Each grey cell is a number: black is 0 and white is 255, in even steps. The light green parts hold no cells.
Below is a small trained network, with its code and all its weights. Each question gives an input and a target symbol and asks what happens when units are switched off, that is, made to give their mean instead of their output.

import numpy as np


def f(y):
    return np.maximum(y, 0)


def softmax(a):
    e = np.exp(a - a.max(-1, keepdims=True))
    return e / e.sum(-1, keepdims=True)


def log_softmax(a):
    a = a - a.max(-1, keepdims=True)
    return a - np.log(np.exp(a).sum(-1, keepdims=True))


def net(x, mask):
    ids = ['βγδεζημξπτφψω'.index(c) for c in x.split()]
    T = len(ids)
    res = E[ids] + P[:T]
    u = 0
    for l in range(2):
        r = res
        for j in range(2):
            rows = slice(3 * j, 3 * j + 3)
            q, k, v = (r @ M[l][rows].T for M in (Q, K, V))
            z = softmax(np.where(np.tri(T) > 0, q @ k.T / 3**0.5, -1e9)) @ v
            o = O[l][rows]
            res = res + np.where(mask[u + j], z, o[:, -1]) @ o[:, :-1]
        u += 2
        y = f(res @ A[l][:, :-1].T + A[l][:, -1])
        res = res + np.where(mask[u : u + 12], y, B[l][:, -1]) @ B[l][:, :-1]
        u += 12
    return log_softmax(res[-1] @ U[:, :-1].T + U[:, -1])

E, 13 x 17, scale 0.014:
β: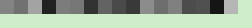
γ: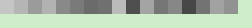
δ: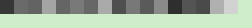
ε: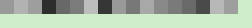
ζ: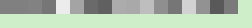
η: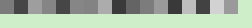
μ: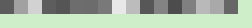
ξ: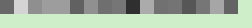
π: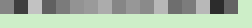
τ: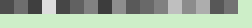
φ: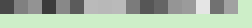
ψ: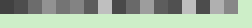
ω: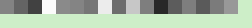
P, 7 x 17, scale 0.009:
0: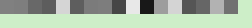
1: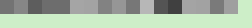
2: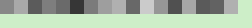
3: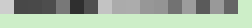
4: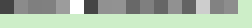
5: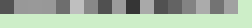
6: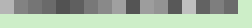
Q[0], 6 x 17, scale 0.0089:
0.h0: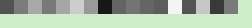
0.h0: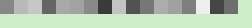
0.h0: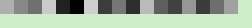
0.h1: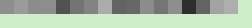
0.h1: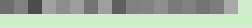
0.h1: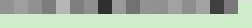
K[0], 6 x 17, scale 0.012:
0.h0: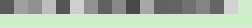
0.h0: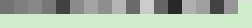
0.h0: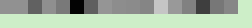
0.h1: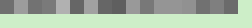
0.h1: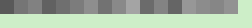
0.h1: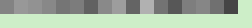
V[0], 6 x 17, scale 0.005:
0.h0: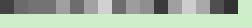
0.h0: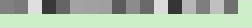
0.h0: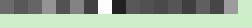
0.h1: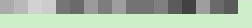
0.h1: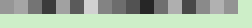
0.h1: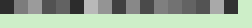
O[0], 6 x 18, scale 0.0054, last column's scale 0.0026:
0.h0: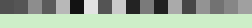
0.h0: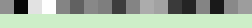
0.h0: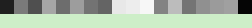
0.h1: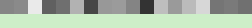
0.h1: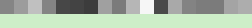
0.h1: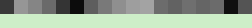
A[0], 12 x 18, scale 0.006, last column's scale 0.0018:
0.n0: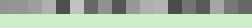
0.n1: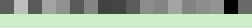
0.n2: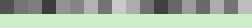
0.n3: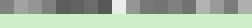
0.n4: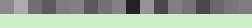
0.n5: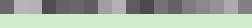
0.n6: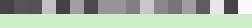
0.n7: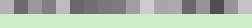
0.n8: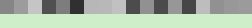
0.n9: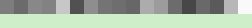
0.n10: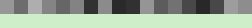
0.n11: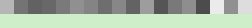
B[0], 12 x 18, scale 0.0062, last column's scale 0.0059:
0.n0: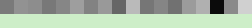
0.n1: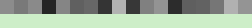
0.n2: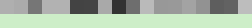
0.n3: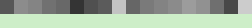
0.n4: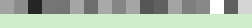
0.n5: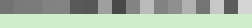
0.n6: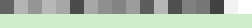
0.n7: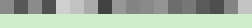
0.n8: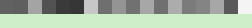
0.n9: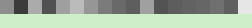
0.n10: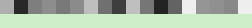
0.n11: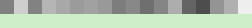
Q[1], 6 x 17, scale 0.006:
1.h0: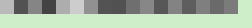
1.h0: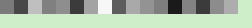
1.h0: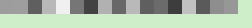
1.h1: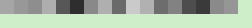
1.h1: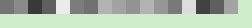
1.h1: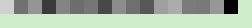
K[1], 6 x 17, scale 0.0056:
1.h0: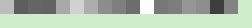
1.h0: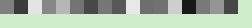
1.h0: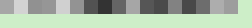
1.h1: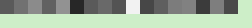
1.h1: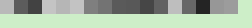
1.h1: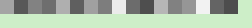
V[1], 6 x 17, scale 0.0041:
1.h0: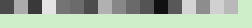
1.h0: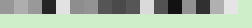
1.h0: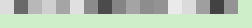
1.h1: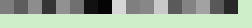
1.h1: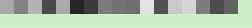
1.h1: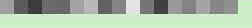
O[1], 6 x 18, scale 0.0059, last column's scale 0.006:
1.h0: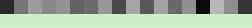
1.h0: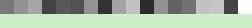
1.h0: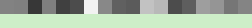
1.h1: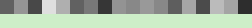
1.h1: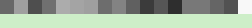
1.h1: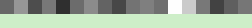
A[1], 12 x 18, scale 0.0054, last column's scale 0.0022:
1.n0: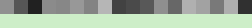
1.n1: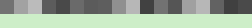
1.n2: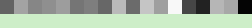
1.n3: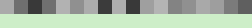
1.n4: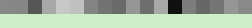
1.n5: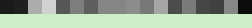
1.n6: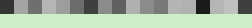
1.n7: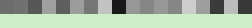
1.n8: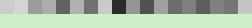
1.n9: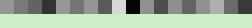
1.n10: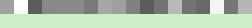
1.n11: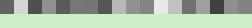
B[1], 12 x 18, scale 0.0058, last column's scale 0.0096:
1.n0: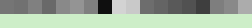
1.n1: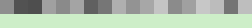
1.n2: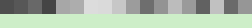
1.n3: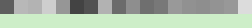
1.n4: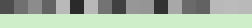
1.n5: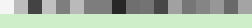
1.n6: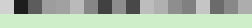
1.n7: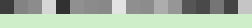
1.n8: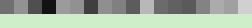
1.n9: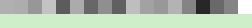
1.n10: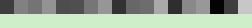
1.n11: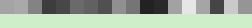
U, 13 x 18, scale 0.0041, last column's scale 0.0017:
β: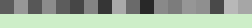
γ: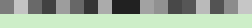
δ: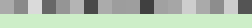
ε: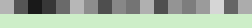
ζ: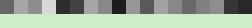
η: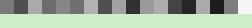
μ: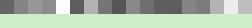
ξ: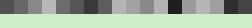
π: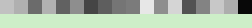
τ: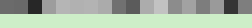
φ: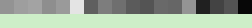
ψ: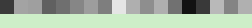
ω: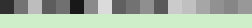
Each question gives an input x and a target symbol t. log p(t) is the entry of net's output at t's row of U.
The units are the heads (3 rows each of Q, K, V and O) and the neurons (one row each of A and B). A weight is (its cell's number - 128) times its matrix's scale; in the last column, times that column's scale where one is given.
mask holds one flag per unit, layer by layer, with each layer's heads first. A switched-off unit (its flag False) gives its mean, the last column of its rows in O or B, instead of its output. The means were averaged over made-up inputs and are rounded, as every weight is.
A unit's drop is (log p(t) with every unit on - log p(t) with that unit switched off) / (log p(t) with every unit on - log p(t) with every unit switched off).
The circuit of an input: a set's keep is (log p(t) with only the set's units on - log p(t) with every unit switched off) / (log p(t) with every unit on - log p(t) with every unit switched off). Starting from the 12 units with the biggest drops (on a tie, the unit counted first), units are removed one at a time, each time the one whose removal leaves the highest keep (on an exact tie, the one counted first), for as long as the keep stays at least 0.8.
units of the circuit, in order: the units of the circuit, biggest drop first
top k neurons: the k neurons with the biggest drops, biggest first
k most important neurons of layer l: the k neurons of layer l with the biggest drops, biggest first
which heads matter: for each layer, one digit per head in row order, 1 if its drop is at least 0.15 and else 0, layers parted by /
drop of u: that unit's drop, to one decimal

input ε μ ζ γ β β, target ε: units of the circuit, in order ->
0.n10; 0.n4; 0.n6
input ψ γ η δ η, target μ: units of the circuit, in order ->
0.n6; 1.h0; 1.n4; 0.n8
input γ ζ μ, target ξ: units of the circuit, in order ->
1.n1; 0.n3
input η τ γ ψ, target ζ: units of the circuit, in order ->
0.h0; 1.n5; 0.h1; 0.n6
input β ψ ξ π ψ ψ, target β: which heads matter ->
10 / 01
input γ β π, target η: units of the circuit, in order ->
0.h0; 1.h0; 0.n7
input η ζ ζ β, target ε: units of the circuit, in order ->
0.n10; 0.n6; 0.n4
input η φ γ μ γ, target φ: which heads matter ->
10 / 11
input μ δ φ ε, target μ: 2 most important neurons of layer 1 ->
1.n4; 1.n7
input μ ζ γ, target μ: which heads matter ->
11 / 01
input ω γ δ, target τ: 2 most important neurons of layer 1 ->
1.n6; 1.n2
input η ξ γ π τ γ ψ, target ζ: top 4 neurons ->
1.n5; 1.n7; 0.n6; 0.n10
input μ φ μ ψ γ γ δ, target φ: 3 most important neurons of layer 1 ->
1.n7; 1.n5; 1.n0
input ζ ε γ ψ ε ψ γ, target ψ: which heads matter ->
10 / 10
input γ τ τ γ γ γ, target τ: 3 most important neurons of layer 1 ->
1.n2; 1.n6; 1.n10
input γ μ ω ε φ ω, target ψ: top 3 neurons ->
1.n7; 1.n0; 1.n8
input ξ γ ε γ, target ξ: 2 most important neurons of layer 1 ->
1.n10; 1.n1
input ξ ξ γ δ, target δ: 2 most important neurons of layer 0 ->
0.n1; 0.n6
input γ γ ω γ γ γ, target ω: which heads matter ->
10 / 00
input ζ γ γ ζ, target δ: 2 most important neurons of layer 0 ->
0.n4; 0.n11
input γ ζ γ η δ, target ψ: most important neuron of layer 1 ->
1.n7
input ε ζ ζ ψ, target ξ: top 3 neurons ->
1.n7; 1.n1; 0.n10
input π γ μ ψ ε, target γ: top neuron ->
1.n10
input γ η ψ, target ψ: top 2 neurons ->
1.n7; 1.n0
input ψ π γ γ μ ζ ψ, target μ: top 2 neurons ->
0.n6; 1.n4
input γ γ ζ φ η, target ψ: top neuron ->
1.n7
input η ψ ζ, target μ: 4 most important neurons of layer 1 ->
1.n4; 1.n3; 1.n7; 1.n10
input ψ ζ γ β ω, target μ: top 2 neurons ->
0.n6; 1.n4
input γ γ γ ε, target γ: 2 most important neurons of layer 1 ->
1.n8; 1.n10
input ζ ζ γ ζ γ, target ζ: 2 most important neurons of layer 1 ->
1.n10; 1.n9
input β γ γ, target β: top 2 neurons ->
1.n11; 0.n6
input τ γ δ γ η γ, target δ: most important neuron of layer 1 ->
1.n11
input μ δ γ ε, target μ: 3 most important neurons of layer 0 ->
0.n3; 0.n11; 0.n10
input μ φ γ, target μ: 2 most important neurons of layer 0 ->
0.n10; 0.n3
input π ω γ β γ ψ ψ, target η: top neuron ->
0.n6
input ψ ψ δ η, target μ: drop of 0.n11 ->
0.1
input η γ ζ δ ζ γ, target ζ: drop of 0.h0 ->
0.1
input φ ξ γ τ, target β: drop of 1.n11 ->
0.3
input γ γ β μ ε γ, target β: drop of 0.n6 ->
0.2
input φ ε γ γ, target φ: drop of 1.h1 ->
0.5
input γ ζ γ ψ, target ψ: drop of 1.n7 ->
0.6
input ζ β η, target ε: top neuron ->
0.n10
